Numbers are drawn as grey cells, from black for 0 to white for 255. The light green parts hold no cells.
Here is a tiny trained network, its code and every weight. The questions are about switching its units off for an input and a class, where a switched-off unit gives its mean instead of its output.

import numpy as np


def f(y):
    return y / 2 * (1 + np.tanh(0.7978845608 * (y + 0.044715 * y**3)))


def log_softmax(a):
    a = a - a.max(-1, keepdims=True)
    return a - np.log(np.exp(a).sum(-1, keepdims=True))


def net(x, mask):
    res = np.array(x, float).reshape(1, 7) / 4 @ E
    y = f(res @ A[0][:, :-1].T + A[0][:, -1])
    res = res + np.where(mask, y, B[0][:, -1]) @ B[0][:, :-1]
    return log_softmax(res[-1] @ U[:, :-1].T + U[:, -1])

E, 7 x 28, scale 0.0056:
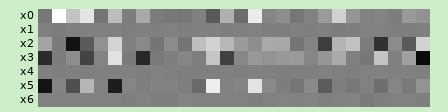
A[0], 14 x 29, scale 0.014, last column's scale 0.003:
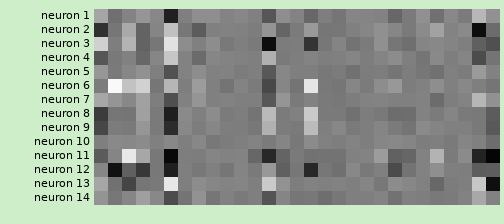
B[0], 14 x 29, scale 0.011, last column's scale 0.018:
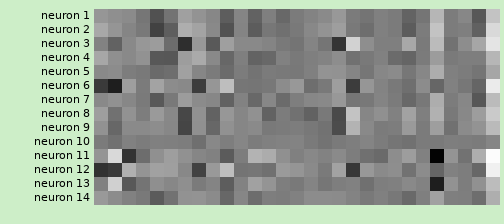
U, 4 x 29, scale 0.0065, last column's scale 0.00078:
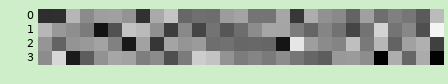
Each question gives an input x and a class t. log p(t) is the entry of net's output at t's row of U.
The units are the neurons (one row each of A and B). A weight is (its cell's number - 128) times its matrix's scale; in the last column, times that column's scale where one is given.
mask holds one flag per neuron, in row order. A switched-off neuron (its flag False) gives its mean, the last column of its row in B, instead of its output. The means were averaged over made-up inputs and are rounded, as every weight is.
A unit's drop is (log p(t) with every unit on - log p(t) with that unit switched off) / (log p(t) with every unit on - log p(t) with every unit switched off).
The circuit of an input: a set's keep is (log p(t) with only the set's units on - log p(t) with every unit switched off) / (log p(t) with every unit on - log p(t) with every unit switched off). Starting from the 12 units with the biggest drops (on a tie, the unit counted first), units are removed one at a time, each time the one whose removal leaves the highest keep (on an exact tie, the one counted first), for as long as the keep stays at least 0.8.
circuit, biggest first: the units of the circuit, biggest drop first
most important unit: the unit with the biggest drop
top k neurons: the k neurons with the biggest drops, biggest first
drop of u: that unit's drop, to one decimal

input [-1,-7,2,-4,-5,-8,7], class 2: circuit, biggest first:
neuron 3
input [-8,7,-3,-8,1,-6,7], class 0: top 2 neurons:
neuron 12; neuron 2
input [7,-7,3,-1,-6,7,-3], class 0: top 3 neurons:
neuron 6; neuron 3; neuron 11
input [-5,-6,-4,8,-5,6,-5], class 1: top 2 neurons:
neuron 2; neuron 3
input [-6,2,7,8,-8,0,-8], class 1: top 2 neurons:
neuron 11; neuron 4
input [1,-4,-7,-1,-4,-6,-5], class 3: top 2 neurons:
neuron 11; neuron 8
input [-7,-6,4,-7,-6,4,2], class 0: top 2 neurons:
neuron 12; neuron 2
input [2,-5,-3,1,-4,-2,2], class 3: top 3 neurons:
neuron 12; neuron 8; neuron 11
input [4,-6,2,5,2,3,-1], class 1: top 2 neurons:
neuron 12; neuron 2
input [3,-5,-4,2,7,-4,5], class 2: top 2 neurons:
neuron 3; neuron 12
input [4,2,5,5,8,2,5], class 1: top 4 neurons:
neuron 11; neuron 12; neuron 4; neuron 2
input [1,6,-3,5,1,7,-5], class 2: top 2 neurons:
neuron 8; neuron 9
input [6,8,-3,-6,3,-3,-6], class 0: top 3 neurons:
neuron 6; neuron 2; neuron 4
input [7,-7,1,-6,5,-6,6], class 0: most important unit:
neuron 6
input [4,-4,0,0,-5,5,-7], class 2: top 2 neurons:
neuron 12; neuron 8
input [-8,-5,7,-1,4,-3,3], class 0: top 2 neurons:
neuron 12; neuron 11
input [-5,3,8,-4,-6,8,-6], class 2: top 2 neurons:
neuron 11; neuron 8
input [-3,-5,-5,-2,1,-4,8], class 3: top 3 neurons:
neuron 11; neuron 8; neuron 6
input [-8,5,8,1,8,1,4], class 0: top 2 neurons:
neuron 12; neuron 11
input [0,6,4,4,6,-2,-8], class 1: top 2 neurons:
neuron 11; neuron 4
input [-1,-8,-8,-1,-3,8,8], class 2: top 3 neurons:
neuron 8; neuron 9; neuron 13
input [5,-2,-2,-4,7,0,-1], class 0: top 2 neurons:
neuron 6; neuron 2
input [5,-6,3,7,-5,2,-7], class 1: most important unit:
neuron 2
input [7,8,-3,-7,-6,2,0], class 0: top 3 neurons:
neuron 6; neuron 2; neuron 4
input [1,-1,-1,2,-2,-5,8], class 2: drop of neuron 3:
0.1
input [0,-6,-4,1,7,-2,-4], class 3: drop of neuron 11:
0.3
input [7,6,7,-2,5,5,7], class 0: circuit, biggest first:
neuron 6
